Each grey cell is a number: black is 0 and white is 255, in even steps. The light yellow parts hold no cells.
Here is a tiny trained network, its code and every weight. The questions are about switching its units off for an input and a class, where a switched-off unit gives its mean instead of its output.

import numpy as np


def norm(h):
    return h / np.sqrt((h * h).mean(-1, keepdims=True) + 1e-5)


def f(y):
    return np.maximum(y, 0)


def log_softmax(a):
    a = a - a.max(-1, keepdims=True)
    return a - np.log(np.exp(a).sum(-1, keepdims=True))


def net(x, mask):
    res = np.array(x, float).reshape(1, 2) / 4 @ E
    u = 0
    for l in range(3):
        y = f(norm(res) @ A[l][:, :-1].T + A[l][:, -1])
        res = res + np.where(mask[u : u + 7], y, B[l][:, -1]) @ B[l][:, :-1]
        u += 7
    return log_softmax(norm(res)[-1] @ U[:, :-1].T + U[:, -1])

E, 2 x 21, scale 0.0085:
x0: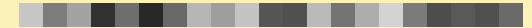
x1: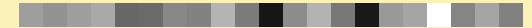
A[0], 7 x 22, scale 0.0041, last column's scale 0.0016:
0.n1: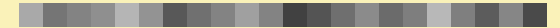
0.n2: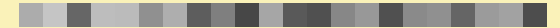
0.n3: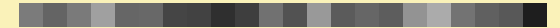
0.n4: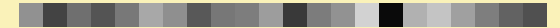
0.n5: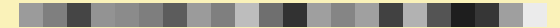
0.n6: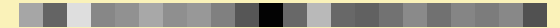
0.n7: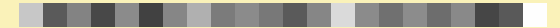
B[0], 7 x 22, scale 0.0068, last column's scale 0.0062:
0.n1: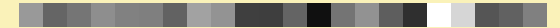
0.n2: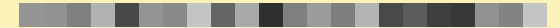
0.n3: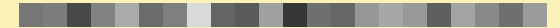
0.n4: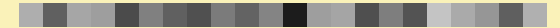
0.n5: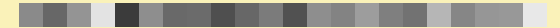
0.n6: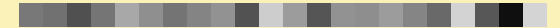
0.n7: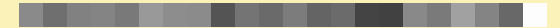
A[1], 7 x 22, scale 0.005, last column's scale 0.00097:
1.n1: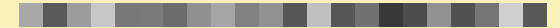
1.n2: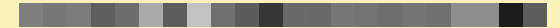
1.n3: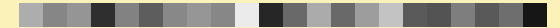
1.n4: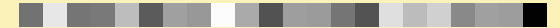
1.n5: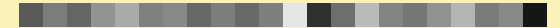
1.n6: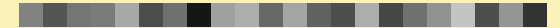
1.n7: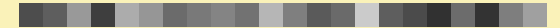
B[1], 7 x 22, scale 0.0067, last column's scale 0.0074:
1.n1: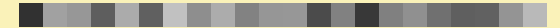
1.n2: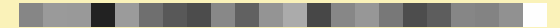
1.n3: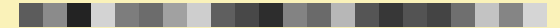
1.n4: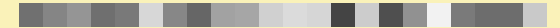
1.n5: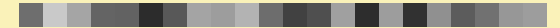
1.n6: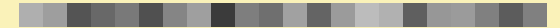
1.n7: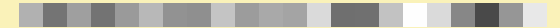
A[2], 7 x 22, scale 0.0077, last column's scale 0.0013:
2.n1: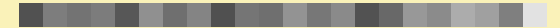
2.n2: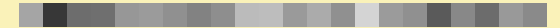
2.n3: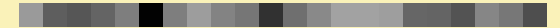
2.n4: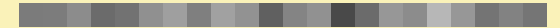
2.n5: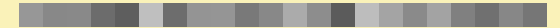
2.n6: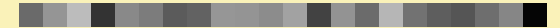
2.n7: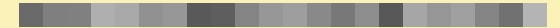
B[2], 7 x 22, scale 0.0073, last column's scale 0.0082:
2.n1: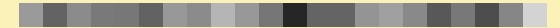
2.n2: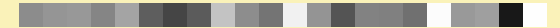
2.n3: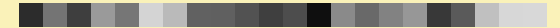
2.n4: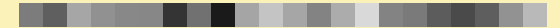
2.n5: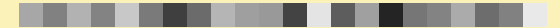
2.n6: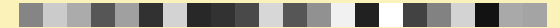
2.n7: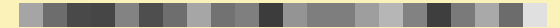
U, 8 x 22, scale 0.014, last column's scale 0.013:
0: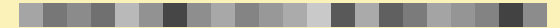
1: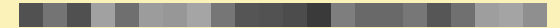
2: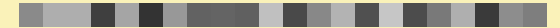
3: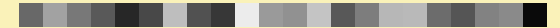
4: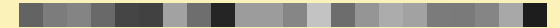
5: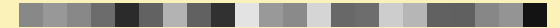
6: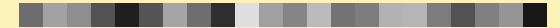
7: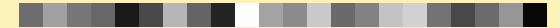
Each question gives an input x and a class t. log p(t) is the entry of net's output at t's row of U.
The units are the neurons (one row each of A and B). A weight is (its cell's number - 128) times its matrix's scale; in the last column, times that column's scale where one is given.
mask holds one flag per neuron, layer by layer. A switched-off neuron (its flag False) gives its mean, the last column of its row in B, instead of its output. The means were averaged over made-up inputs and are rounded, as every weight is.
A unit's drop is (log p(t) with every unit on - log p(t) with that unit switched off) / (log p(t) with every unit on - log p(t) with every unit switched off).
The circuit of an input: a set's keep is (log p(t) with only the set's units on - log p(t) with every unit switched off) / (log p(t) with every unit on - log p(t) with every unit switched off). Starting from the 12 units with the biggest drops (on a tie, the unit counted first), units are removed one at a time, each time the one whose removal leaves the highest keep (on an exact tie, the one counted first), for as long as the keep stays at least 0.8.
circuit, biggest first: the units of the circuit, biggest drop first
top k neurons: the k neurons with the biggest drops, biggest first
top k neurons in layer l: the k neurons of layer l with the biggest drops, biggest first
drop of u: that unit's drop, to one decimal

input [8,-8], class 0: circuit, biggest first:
(2.n2)
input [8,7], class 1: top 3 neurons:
(1.n3; 1.n7; 2.n3)
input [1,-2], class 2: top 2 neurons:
(1.n3; 1.n1)
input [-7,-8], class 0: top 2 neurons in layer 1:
(1.n7; 1.n3)
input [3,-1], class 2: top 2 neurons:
(0.n7; 0.n5)
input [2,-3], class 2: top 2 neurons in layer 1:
(1.n1; 1.n4)
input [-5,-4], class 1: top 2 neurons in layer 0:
(0.n4; 0.n6)
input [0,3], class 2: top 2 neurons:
(0.n6; 1.n5)
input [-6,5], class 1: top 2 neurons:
(1.n7; 2.n2)
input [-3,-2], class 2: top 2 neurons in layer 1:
(1.n3; 1.n1)
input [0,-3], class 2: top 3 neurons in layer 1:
(1.n1; 1.n4; 1.n3)
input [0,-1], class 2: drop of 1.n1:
0.1
